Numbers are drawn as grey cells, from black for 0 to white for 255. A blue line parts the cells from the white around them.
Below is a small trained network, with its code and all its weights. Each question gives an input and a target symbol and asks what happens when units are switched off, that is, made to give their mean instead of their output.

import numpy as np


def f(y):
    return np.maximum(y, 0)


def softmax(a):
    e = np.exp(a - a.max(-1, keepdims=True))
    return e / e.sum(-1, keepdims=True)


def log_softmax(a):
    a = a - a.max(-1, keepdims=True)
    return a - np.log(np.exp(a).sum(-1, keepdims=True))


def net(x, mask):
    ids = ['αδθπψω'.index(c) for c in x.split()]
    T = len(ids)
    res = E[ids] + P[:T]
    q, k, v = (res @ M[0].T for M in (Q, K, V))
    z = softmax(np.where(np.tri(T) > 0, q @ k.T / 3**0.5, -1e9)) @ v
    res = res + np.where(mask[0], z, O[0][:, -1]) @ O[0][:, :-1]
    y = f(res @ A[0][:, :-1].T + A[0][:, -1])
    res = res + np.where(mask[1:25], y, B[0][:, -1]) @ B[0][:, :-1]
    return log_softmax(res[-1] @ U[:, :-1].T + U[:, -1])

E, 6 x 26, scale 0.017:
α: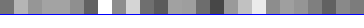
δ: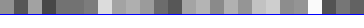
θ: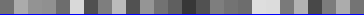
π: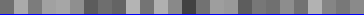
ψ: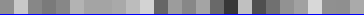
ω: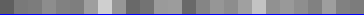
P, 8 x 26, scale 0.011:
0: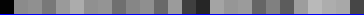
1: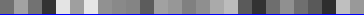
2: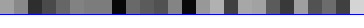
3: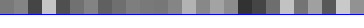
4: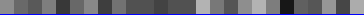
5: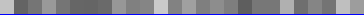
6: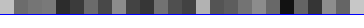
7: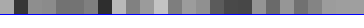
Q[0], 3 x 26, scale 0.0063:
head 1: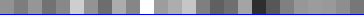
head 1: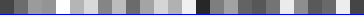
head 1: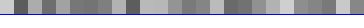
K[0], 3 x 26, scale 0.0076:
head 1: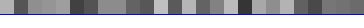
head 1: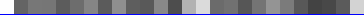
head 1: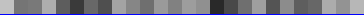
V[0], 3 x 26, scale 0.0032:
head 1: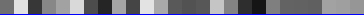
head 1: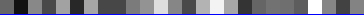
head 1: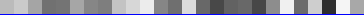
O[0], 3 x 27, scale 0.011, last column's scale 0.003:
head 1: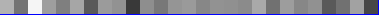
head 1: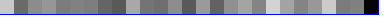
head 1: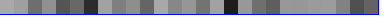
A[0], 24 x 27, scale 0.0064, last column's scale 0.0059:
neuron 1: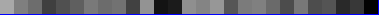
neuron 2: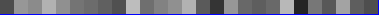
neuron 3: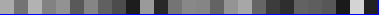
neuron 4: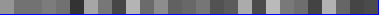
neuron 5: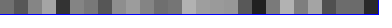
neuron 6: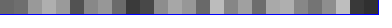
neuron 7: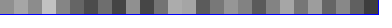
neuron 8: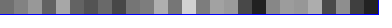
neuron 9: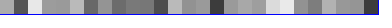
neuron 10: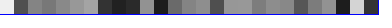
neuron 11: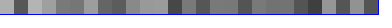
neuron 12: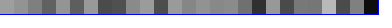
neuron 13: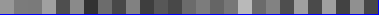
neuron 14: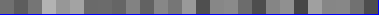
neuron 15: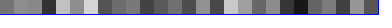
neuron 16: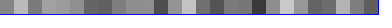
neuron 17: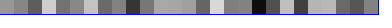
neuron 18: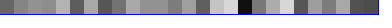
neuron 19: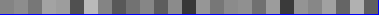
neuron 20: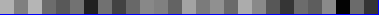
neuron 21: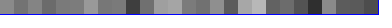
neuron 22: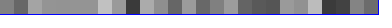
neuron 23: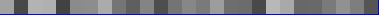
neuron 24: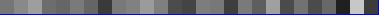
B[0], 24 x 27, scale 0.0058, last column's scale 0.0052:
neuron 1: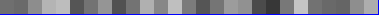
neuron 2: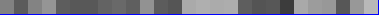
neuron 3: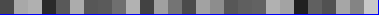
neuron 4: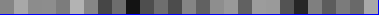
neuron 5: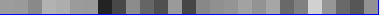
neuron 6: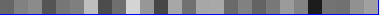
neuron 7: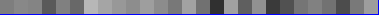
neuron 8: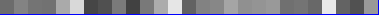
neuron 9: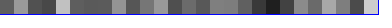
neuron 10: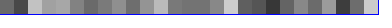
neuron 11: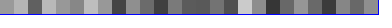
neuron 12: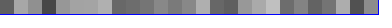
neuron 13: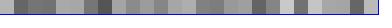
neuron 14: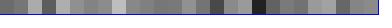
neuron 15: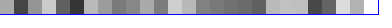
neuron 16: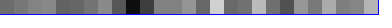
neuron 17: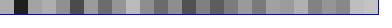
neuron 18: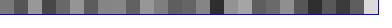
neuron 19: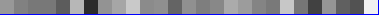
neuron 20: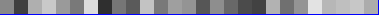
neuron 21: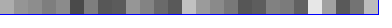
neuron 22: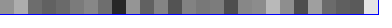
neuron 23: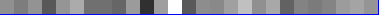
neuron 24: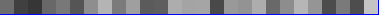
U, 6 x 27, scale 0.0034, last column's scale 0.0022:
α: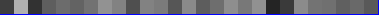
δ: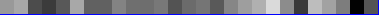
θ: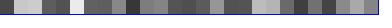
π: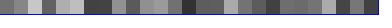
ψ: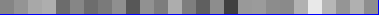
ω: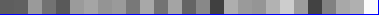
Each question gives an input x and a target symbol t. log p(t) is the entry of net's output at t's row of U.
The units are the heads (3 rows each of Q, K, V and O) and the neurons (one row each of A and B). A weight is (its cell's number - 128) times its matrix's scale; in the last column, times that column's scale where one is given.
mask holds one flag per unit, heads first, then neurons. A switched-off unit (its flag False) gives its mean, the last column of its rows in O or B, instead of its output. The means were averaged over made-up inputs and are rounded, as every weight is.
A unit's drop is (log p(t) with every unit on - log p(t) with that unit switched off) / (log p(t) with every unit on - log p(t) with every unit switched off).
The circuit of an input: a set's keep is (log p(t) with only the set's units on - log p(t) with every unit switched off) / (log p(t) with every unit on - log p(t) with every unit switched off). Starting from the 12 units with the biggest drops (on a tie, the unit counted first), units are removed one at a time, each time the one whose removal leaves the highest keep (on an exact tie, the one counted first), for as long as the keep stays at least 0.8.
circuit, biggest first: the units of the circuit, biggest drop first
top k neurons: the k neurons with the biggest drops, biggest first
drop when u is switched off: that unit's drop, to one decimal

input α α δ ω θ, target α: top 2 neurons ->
[neuron 1; neuron 24]
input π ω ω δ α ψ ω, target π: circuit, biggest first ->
[head 1; neuron 9; neuron 10]
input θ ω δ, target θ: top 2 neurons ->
[neuron 3; neuron 22]
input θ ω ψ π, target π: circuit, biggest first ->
[neuron 18; neuron 8; neuron 14]
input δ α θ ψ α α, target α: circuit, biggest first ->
[head 1; neuron 2]
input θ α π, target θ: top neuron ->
[neuron 3]
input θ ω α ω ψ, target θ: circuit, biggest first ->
[head 1; neuron 3]
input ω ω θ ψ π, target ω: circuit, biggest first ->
[neuron 15; head 1]
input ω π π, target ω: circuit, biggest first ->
[head 1; neuron 15]
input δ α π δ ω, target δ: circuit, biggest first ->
[head 1; neuron 4]
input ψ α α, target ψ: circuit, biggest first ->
[head 1; neuron 20]
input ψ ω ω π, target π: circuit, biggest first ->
[neuron 18; neuron 14; neuron 8]
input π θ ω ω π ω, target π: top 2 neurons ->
[neuron 9; neuron 15]
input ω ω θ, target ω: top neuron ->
[neuron 15]
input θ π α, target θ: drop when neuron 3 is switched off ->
0.2
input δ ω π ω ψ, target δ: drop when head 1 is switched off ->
0.9
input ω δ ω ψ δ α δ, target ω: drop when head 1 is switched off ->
0.8
